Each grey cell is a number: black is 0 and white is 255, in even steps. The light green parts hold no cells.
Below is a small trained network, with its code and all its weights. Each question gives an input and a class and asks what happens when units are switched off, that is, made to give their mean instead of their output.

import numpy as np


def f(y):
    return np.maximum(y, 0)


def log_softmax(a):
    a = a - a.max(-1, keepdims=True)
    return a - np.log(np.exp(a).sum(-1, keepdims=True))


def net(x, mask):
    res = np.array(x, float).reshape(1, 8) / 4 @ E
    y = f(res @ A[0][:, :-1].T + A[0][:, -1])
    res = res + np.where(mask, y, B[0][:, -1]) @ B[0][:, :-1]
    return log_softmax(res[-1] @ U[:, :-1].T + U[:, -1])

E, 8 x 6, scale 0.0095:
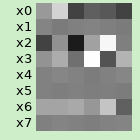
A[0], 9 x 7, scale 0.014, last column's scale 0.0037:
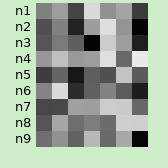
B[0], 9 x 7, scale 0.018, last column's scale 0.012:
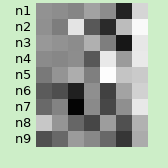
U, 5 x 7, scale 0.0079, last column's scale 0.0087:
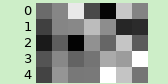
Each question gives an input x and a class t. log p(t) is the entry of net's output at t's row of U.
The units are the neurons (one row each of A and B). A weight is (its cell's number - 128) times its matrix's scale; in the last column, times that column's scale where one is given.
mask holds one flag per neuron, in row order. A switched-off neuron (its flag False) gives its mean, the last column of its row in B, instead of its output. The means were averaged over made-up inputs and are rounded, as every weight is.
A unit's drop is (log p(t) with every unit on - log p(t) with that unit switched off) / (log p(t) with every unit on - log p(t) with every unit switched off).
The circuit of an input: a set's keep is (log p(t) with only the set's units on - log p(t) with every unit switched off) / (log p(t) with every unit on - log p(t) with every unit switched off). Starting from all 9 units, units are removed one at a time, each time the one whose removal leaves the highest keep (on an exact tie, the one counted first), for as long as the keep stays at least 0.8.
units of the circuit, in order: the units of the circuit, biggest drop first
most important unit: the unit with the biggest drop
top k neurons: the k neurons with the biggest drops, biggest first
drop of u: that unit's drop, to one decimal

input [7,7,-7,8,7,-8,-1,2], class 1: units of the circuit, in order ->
[n2]
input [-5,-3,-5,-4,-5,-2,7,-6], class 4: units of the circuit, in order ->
[n2; n3]
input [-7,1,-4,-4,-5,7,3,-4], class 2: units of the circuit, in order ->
[n2; n7]
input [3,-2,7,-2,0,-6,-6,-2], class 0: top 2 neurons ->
[n2; n4]
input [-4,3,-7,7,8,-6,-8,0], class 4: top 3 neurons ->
[n2; n5; n3]
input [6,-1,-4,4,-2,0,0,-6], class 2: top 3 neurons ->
[n2; n3; n6]
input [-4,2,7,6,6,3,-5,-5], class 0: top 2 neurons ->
[n2; n3]
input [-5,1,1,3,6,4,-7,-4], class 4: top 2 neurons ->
[n5; n6]
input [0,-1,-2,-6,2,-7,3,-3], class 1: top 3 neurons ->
[n2; n3; n5]
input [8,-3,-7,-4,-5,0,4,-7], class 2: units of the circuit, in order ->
[n2; n6]
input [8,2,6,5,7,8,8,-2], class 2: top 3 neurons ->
[n6; n5; n3]
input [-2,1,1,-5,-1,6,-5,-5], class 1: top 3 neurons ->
[n3; n4; n2]
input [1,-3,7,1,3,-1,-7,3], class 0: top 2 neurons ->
[n2; n4]
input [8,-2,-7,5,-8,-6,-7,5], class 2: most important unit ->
n2
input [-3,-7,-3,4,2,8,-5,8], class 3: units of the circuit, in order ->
[n2; n8]
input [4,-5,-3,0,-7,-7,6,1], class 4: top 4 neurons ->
[n2; n7; n4; n3]
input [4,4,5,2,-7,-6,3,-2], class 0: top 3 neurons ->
[n2; n7; n5]
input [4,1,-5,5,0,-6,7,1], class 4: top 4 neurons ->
[n2; n3; n4; n7]
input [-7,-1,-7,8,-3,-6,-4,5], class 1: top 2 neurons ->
[n2; n9]
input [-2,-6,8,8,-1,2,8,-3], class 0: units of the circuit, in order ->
[n2]
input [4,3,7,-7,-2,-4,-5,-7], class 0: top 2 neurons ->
[n2; n1]
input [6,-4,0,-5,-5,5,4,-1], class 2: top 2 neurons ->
[n6; n1]
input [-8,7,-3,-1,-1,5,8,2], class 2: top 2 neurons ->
[n7; n5]
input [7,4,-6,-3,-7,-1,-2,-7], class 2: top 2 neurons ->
[n2; n6]
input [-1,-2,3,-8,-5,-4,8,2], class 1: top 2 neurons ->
[n3; n5]
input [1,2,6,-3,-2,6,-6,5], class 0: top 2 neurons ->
[n2; n4]
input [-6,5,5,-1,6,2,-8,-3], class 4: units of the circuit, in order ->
[n5]
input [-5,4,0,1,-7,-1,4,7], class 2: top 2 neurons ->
[n7; n5]
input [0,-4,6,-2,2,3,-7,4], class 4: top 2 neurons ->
[n5; n8]
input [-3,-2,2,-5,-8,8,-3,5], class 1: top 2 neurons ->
[n3; n4]
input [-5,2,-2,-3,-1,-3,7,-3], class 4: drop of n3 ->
0.2
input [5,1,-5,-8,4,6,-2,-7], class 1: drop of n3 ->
0.4
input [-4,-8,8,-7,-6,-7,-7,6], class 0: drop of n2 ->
2.8
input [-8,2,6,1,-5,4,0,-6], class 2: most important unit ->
n7
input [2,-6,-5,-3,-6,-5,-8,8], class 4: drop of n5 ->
0.4
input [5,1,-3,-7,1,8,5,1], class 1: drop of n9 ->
-0.1
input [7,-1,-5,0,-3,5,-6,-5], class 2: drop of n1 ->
0.1
